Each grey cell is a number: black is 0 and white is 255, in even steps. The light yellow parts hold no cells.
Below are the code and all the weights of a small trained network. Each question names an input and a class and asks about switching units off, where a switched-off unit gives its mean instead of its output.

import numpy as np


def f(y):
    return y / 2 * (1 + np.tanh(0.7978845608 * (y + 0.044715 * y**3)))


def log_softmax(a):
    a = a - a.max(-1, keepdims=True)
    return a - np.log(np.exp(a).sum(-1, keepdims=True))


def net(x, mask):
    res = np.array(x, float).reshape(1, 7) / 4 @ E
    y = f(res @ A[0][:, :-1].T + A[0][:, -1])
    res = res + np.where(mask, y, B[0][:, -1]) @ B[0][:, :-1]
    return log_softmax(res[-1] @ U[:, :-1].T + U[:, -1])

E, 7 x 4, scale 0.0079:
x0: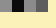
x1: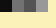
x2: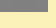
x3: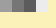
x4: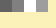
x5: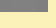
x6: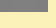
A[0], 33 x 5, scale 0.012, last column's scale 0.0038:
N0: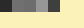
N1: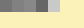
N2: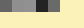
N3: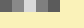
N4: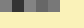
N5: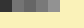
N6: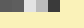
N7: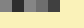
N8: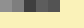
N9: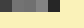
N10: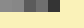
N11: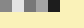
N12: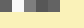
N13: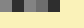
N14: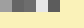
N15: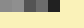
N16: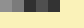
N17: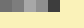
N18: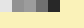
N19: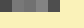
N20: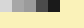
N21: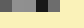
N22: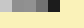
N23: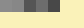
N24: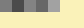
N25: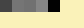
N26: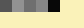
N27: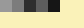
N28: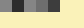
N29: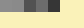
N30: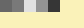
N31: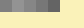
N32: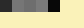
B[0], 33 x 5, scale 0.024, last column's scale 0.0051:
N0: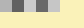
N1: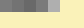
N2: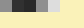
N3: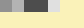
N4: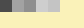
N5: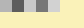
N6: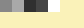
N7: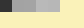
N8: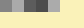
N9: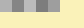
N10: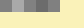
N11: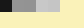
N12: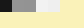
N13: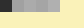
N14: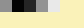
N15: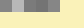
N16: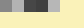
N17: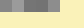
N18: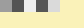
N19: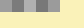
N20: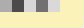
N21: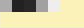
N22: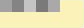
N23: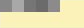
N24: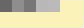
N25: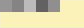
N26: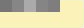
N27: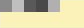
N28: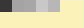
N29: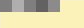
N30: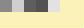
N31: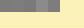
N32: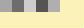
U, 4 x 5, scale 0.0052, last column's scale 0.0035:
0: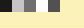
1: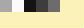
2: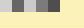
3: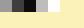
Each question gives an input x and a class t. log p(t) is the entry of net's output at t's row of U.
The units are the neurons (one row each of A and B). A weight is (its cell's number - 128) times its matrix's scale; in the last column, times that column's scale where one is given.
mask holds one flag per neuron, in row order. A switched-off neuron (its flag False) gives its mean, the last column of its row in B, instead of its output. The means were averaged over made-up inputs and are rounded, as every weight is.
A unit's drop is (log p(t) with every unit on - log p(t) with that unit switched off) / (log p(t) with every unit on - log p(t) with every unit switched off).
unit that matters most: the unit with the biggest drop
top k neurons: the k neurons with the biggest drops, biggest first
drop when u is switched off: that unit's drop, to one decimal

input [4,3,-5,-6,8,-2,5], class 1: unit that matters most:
N30
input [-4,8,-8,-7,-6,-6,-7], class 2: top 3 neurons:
[N5; N32; N0]
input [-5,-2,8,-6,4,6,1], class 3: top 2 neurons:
[N21; N2]
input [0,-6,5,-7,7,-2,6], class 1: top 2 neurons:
[N30; N3]
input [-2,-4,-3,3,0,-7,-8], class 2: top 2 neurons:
[N21; N2]
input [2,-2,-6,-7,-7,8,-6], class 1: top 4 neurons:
[N16; N27; N8; N14]
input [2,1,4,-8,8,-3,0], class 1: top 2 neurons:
[N30; N3]
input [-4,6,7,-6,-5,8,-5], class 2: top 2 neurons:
[N5; N32]
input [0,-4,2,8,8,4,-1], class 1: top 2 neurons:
[N6; N30]
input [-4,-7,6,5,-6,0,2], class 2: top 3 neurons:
[N18; N20; N6]
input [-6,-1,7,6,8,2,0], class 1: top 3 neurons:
[N6; N30; N3]
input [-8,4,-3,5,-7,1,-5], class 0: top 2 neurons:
[N11; N12]
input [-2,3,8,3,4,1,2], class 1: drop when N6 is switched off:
0.2
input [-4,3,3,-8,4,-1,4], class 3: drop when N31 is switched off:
0.0
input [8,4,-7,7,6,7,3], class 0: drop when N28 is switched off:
0.1
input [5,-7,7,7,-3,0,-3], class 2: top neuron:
[N18]
